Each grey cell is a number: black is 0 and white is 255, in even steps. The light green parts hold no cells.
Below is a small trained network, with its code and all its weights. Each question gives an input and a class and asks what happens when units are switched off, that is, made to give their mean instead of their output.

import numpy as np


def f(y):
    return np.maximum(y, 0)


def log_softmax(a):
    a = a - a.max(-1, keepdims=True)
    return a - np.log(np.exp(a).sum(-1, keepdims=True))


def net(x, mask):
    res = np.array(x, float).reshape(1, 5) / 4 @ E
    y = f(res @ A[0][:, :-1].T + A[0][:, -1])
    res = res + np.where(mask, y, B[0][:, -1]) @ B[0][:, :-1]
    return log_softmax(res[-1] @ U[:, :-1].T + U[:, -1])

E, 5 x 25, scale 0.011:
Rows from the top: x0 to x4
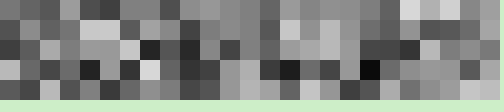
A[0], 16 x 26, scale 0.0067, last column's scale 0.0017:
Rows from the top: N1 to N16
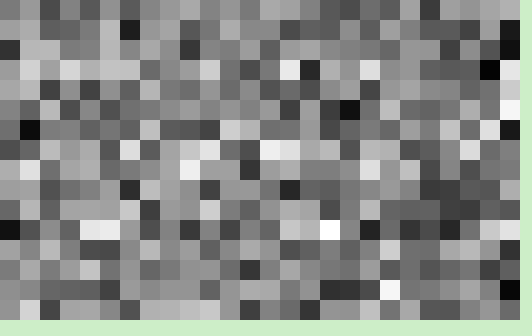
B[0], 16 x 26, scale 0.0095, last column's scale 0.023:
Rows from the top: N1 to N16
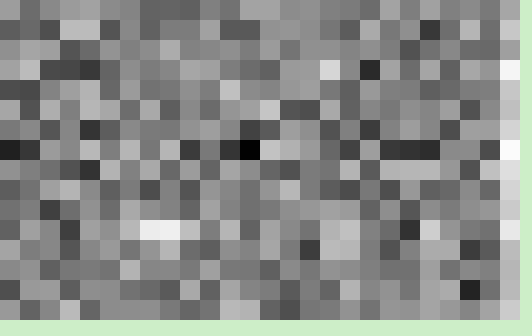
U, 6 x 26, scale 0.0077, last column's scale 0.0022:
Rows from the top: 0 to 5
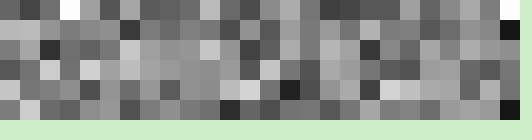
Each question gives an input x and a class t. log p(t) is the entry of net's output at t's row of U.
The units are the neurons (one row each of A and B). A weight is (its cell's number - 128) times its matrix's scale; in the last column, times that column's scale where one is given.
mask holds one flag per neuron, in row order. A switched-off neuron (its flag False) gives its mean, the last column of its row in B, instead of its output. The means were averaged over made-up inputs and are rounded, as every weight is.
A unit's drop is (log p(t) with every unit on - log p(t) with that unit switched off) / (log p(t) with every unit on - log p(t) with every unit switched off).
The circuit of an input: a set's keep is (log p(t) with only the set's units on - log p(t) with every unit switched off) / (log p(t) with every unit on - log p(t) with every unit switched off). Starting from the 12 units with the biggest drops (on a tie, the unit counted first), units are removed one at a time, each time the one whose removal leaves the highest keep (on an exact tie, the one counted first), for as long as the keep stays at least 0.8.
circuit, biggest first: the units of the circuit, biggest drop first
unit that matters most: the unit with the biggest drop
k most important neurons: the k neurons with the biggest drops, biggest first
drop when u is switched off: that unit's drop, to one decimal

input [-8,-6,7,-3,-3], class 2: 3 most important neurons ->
N4; N11; N14
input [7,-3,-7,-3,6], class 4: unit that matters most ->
N12
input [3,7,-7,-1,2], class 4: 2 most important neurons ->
N8; N9
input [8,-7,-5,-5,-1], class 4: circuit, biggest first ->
N9; N12
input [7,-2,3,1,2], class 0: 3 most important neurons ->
N4; N12; N9
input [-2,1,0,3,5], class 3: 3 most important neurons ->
N4; N9; N16
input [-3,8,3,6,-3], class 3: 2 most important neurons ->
N12; N4
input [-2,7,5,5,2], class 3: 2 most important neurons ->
N4; N12
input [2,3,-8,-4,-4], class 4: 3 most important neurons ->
N9; N16; N12
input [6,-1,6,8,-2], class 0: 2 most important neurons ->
N4; N12
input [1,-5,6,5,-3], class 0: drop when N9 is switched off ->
0.6
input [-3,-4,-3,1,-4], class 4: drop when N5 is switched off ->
0.0
